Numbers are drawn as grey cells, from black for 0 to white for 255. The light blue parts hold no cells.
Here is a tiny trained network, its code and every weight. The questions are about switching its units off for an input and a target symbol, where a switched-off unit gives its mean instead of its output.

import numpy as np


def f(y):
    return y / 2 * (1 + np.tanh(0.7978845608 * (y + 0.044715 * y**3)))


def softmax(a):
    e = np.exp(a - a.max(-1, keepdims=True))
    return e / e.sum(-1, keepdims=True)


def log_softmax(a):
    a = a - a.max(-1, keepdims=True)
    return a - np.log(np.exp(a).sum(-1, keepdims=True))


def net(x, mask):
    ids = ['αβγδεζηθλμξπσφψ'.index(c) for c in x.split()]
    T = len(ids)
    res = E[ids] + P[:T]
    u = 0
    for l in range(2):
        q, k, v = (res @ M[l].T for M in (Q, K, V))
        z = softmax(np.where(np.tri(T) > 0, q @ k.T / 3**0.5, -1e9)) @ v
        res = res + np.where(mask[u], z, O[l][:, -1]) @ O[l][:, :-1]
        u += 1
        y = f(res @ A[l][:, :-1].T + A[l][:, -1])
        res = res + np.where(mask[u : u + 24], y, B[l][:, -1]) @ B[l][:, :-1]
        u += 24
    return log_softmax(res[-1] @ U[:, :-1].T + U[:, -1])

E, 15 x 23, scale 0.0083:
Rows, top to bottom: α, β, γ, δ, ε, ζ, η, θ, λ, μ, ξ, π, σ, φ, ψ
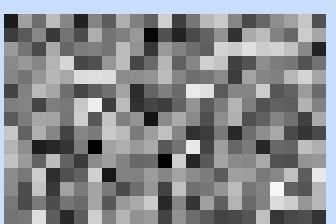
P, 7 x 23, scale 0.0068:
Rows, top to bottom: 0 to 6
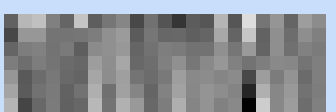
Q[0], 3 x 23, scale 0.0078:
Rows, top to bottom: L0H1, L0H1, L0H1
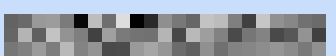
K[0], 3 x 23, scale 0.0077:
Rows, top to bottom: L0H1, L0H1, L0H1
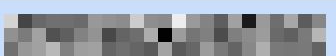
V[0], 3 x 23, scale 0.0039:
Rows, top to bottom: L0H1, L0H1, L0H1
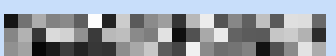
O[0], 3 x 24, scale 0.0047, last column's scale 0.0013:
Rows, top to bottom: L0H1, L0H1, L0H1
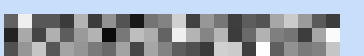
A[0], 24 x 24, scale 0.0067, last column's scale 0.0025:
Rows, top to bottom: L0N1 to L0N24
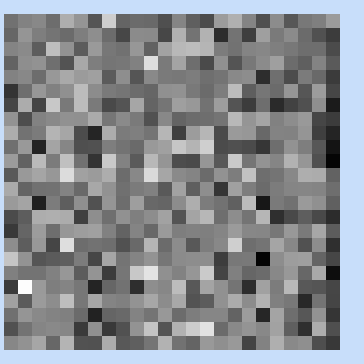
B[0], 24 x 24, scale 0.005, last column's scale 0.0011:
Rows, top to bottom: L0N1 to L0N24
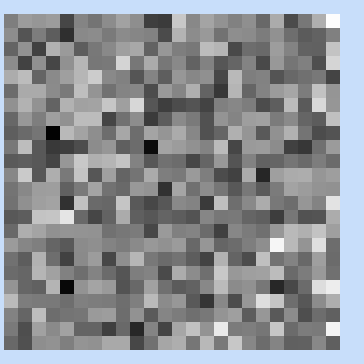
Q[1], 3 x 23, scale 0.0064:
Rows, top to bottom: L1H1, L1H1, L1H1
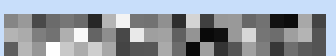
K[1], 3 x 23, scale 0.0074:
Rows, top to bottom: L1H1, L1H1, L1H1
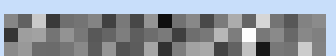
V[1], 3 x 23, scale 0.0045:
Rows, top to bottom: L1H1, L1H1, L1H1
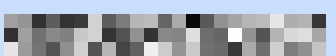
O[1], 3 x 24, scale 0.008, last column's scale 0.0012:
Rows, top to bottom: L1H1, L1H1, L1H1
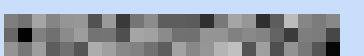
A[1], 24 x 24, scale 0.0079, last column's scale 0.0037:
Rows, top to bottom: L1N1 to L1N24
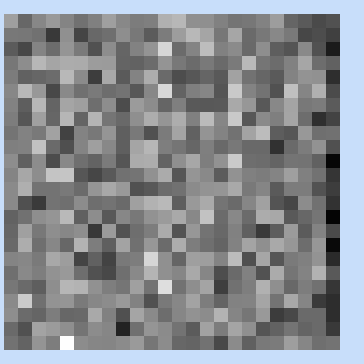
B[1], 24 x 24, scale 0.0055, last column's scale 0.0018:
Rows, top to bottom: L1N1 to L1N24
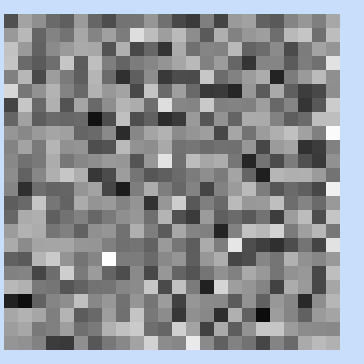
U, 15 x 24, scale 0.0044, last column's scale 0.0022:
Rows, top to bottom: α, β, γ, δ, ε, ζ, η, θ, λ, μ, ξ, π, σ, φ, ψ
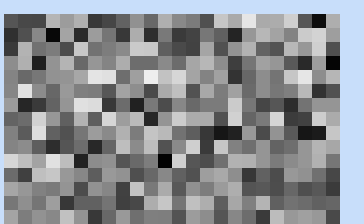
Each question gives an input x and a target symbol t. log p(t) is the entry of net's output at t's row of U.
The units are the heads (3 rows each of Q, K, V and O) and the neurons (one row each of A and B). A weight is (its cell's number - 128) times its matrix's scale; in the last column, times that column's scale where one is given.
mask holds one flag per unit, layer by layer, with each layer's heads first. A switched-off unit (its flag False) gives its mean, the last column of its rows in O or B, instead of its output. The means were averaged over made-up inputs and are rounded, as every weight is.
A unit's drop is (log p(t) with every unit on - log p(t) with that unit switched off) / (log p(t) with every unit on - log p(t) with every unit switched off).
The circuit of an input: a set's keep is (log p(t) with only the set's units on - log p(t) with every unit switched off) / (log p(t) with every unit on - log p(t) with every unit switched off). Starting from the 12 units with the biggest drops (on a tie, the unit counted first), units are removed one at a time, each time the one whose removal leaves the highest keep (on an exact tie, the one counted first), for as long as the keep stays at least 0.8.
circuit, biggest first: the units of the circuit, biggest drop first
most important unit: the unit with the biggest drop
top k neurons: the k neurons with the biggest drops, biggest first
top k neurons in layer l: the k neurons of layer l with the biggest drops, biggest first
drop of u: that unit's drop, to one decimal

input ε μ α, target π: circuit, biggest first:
(L0H1 L0N15 L1N18)
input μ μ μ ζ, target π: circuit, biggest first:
(L0N15 L1N18 L0H1)
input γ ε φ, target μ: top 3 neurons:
(L1N8 L0N12 L0N23)
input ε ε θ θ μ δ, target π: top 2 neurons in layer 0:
(L0N15 L0N20)
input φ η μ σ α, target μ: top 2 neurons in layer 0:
(L0N9 L0N17)
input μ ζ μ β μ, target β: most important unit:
L0H1
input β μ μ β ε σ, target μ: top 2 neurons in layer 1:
(L1N8 L1N2)
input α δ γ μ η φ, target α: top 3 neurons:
(L0N23 L1N19 L1N7)
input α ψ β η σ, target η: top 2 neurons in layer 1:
(L1N17 L1N19)
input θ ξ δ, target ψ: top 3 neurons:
(L1N12 L0N15 L1N24)
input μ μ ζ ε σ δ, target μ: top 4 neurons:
(L1N8 L1N24 L0N9 L1N2)
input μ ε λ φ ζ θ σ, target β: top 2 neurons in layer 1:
(L1N15 L1N19)
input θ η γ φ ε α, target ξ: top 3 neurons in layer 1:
(L1N16 L1N23 L1N3)
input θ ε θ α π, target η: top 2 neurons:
(L1N17 L0N20)
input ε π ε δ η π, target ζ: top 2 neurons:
(L0N23 L0N24)
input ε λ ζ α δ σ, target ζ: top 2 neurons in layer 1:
(L1N17 L1N15)
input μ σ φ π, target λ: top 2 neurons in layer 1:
(L1N6 L1N10)
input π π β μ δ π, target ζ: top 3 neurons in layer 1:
(L1N17 L1N15 L1N19)
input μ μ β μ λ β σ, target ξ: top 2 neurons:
(L0N21 L0N23)
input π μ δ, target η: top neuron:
(L0N11)
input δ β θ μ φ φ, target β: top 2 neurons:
(L0N23 L1N15)
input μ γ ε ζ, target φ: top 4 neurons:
(L0N20 L1N9 L1N13 L0N10)
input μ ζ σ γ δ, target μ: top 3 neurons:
(L1N8 L0N9 L0N17)
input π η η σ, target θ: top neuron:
(L1N7)
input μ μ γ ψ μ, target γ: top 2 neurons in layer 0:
(L0N8 L0N21)
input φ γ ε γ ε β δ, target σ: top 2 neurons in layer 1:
(L1N22 L1N13)
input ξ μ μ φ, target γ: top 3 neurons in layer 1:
(L1N7 L1N5 L1N24)
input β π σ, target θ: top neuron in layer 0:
(L0N1)
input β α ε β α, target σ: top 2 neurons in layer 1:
(L1N22 L1N13)
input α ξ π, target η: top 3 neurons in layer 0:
(L0N20 L0N23 L0N4)
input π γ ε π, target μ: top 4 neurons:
(L1N8 L0N12 L0N23 L1N2)
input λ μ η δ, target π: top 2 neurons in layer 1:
(L1N18 L1N15)
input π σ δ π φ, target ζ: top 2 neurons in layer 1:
(L1N15 L1N17)
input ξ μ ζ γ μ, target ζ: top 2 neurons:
(L0N15 L1N14)
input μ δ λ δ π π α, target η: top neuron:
(L1N3)
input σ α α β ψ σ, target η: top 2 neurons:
(L0N20 L1N17)
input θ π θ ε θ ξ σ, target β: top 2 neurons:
(L0N23 L1N15)
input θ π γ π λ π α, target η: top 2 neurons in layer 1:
(L1N3 L1N13)
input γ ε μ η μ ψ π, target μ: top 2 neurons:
(L1N8 L0N12)
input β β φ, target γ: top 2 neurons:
(L1N5 L1N7)
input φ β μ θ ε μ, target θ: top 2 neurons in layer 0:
(L0N6 L0N16)
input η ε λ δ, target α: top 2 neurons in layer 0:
(L0N10 L0N23)
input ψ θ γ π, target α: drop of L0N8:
0.0
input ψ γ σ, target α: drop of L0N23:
0.2
